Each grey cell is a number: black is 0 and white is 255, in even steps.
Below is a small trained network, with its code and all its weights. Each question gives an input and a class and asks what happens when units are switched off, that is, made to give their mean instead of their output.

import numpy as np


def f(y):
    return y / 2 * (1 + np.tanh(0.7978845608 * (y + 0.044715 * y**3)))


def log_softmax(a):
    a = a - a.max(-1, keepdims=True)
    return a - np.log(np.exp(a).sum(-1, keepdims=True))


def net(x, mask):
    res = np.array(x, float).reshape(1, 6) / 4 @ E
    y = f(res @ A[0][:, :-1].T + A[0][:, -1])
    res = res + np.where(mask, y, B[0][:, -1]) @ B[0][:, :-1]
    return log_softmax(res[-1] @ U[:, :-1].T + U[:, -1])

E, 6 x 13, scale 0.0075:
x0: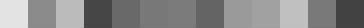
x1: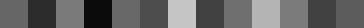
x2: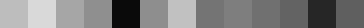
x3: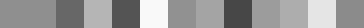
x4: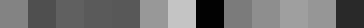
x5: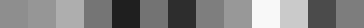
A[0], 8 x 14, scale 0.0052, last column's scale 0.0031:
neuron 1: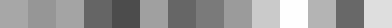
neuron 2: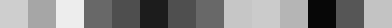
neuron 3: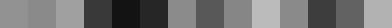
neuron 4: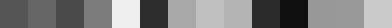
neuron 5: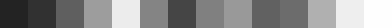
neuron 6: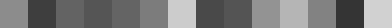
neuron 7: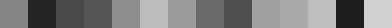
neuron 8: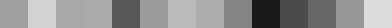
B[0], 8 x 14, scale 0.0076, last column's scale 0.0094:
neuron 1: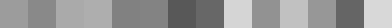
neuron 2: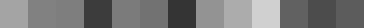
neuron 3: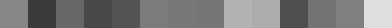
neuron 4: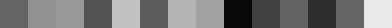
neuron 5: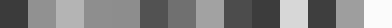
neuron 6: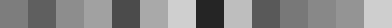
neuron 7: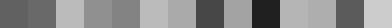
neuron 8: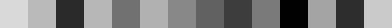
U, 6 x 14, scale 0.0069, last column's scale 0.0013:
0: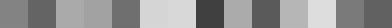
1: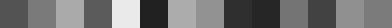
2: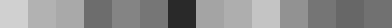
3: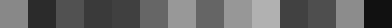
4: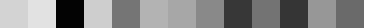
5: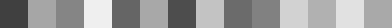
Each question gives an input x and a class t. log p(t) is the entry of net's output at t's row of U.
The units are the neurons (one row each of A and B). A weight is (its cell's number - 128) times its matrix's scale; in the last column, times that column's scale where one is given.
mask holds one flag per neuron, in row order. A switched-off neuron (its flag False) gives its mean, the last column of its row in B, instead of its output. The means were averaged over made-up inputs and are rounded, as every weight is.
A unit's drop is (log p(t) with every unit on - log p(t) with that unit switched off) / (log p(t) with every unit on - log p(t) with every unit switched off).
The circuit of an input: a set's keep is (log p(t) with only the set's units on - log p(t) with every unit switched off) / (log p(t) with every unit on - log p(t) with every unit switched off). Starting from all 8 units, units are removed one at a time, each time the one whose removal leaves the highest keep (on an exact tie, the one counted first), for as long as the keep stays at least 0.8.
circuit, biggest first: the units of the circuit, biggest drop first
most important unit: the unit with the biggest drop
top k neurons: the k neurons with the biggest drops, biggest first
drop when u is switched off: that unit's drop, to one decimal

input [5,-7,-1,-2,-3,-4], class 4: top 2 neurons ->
[neuron 8; neuron 7]
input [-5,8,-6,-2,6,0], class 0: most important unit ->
neuron 6
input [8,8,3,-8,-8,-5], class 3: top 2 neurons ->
[neuron 3; neuron 2]
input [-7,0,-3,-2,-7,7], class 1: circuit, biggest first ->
[neuron 1; neuron 5]
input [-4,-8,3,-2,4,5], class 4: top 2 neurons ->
[neuron 8; neuron 5]
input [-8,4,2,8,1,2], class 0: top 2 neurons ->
[neuron 7; neuron 5]
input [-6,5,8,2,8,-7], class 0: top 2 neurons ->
[neuron 6; neuron 7]
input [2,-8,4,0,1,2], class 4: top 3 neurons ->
[neuron 8; neuron 5; neuron 3]
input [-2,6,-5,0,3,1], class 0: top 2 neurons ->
[neuron 7; neuron 6]
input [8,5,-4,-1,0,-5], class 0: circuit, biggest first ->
[neuron 7; neuron 6]
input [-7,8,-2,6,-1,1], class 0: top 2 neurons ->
[neuron 7; neuron 4]
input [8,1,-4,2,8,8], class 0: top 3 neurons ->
[neuron 7; neuron 6; neuron 1]
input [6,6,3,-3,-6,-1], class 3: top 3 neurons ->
[neuron 3; neuron 1; neuron 5]
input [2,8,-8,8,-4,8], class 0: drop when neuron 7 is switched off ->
0.5
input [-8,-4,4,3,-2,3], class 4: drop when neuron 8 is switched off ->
0.8
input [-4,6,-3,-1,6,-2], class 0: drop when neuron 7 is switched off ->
0.4
